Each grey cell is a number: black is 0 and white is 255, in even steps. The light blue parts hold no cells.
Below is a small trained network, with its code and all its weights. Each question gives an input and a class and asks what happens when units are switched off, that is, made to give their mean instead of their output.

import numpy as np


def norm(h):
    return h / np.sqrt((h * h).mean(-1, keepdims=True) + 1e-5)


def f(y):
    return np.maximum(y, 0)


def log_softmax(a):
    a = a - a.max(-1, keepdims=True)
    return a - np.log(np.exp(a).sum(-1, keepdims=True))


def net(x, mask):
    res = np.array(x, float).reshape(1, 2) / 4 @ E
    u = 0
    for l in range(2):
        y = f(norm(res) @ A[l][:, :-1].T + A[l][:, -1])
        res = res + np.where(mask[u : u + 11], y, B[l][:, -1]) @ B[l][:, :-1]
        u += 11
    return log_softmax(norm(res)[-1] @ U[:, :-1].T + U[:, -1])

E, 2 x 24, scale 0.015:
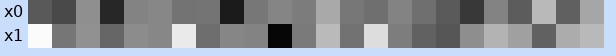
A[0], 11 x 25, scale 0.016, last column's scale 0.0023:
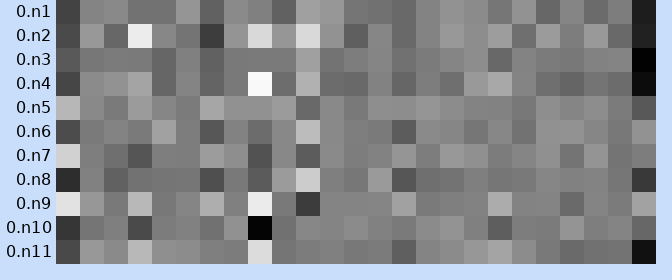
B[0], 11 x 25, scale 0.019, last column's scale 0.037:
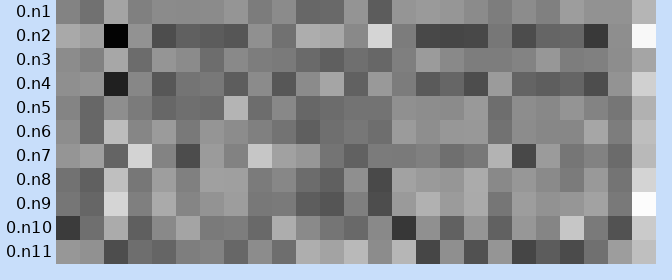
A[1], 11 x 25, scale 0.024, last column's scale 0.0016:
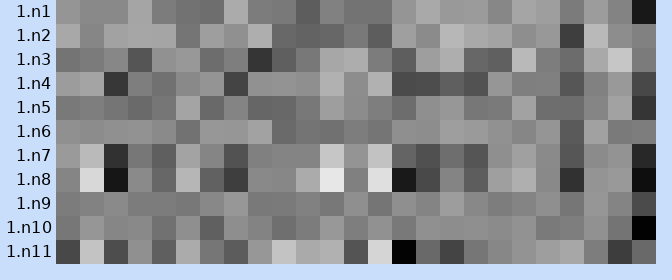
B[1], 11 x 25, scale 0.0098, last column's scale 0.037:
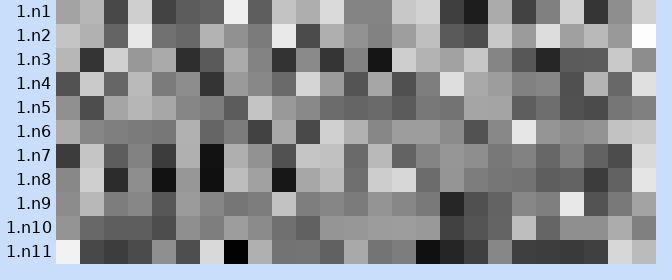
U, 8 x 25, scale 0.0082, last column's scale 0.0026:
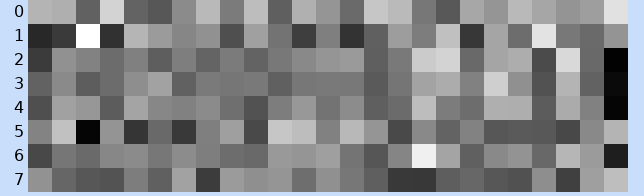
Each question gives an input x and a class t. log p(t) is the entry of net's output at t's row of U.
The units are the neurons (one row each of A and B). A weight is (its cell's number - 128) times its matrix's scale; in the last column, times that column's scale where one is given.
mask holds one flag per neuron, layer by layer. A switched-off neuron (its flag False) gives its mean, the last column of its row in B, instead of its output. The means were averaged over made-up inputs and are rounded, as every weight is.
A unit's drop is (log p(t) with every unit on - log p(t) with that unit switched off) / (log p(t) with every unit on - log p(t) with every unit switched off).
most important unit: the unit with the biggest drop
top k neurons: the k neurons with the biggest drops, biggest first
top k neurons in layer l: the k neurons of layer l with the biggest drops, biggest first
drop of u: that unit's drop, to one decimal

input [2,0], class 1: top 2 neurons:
0.n2, 0.n10
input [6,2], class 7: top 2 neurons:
0.n9, 1.n11
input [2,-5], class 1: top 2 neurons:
0.n8, 0.n10
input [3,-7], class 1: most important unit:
0.n8
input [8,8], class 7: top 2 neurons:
0.n9, 0.n8
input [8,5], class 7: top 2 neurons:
0.n9, 0.n2
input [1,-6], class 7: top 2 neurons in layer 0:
0.n2, 0.n8
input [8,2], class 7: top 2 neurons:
0.n9, 1.n11
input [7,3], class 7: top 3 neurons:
0.n9, 1.n11, 0.n2
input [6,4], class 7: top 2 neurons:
0.n9, 0.n2
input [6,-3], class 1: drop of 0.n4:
0.0
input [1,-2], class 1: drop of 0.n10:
0.5
